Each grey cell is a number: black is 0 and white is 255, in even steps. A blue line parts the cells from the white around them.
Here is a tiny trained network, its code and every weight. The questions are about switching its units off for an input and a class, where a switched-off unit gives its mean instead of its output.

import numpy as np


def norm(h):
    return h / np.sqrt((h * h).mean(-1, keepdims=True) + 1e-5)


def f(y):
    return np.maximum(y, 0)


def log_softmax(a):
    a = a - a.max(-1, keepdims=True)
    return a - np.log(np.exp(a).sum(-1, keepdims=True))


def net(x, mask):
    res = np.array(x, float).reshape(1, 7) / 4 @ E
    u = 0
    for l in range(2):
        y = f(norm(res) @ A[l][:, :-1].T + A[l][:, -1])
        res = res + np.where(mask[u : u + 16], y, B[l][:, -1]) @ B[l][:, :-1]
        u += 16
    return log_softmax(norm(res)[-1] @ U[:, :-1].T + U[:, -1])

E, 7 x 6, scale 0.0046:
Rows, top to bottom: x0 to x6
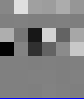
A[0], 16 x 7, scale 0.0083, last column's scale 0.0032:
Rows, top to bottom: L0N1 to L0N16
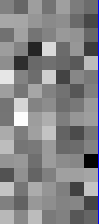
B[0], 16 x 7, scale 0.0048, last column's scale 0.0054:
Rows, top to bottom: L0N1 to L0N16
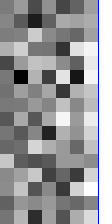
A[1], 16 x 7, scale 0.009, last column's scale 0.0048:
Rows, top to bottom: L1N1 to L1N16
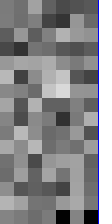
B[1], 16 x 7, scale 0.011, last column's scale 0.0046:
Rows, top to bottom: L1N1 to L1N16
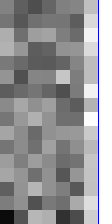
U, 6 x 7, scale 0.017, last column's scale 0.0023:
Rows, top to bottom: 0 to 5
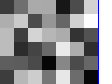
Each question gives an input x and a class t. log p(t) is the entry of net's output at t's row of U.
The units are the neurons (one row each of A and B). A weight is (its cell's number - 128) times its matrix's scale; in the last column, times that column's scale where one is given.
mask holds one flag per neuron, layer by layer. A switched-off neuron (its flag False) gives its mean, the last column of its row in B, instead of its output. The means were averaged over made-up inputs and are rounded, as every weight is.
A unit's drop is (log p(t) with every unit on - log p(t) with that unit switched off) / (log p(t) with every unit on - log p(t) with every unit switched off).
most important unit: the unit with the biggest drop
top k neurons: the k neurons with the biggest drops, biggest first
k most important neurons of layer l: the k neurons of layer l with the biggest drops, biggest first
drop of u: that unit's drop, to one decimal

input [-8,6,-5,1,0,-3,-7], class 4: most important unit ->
L0N4
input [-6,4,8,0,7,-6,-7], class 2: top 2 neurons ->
(L0N6, L0N14)
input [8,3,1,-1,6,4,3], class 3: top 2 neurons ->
(L0N4, L0N8)
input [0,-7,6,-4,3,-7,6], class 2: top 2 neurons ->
(L0N6, L0N9)
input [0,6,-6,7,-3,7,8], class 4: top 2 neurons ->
(L0N9, L0N5)
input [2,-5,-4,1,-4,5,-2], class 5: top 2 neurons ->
(L0N14, L0N4)
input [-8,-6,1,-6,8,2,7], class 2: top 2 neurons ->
(L0N6, L0N4)
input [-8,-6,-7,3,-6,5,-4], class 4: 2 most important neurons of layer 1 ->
(L1N4, L1N16)
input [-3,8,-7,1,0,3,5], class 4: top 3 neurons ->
(L0N4, L0N14, L1N16)
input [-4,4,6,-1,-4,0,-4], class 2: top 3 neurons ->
(L0N6, L0N4, L0N9)
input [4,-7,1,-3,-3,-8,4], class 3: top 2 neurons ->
(L0N6, L0N4)
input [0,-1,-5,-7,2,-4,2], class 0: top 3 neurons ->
(L0N9, L1N16, L0N7)
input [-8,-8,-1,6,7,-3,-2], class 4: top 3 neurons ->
(L0N14, L0N4, L1N4)
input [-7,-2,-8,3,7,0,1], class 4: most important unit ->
L1N4
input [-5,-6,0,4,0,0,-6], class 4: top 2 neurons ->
(L0N14, L0N4)
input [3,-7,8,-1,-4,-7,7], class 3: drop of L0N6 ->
0.9
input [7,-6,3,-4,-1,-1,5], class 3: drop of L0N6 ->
0.6
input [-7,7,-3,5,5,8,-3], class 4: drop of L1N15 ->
0.0
